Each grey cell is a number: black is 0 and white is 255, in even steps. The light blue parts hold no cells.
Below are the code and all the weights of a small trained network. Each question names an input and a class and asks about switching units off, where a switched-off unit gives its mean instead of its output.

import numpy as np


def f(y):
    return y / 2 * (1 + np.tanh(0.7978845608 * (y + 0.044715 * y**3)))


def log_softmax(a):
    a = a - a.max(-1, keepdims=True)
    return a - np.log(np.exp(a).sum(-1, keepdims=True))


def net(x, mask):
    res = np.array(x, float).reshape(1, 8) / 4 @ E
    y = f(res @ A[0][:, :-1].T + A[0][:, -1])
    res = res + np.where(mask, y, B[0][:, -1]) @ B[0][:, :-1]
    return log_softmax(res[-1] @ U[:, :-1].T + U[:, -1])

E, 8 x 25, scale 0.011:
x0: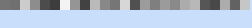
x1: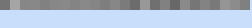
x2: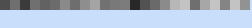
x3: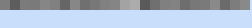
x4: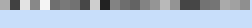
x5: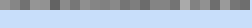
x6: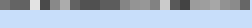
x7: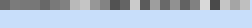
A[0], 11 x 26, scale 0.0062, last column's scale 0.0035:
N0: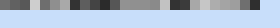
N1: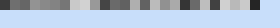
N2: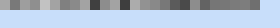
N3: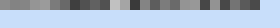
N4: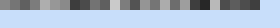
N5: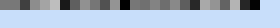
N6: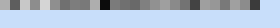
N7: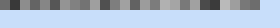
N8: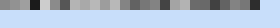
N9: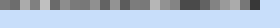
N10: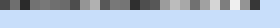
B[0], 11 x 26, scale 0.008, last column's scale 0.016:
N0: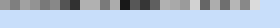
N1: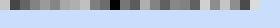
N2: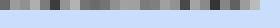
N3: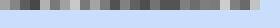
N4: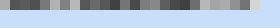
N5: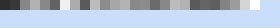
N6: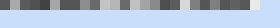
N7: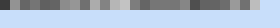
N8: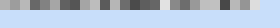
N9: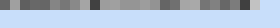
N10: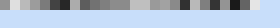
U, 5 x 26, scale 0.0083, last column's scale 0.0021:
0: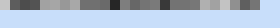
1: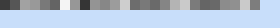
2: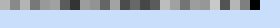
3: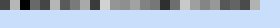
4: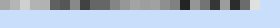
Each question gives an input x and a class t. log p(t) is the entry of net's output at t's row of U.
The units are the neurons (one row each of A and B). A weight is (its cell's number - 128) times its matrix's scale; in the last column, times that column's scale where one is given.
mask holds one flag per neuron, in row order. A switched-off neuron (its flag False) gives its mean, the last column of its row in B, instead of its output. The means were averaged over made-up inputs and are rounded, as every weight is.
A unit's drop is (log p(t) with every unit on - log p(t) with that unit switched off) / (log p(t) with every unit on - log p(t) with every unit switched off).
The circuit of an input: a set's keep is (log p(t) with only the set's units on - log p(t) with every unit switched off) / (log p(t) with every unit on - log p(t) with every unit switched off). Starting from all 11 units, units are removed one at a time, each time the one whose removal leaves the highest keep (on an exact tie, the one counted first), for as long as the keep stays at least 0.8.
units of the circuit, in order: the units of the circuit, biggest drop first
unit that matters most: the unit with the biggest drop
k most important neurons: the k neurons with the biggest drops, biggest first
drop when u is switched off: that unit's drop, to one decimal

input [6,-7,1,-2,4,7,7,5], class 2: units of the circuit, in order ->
(N0)
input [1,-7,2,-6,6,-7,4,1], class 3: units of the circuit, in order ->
(N6; N9)
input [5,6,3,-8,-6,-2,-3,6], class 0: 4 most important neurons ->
(N5; N6; N1; N9)
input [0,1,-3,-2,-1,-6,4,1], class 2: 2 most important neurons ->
(N10; N5)
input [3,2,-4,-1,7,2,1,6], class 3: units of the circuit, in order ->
(N6; N9)
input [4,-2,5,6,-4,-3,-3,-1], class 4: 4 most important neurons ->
(N5; N6; N10; N9)
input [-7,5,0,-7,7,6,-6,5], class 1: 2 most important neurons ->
(N5; N0)
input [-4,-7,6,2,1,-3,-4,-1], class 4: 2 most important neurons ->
(N10; N0)
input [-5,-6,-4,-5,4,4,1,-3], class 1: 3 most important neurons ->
(N5; N10; N2)
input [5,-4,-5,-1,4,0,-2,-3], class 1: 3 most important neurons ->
(N10; N7; N1)
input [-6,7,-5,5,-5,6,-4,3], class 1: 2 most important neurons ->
(N5; N10)
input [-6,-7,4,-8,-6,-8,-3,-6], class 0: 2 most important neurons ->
(N4; N6)
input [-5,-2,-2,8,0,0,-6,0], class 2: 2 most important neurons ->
(N8; N7)
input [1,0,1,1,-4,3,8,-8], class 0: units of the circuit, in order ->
(N4)
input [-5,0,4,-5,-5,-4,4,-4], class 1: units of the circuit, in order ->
(N5; N6)
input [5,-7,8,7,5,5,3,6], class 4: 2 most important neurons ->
(N10; N5)
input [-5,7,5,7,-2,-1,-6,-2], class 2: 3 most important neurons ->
(N8; N2; N7)
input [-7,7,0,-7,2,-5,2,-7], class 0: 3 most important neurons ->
(N4; N3; N7)
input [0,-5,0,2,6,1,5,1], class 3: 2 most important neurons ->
(N6; N8)
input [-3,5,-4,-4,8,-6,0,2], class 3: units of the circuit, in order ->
(N6)
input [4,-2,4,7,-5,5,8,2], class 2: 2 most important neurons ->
(N0; N5)
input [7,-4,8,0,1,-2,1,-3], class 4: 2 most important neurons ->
(N10; N5)
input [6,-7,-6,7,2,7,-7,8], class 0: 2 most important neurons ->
(N1; N5)
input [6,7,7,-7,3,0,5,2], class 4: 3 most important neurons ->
(N10; N5; N8)
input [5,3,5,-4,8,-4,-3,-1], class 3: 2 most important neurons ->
(N6; N5)
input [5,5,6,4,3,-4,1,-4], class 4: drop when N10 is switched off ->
0.6
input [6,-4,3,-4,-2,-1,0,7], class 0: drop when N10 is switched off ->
0.0
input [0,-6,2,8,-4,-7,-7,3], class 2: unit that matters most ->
N8
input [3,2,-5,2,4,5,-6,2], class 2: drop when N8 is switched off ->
0.8
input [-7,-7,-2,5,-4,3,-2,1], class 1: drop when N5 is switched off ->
0.3
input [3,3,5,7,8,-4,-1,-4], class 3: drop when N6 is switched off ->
0.4
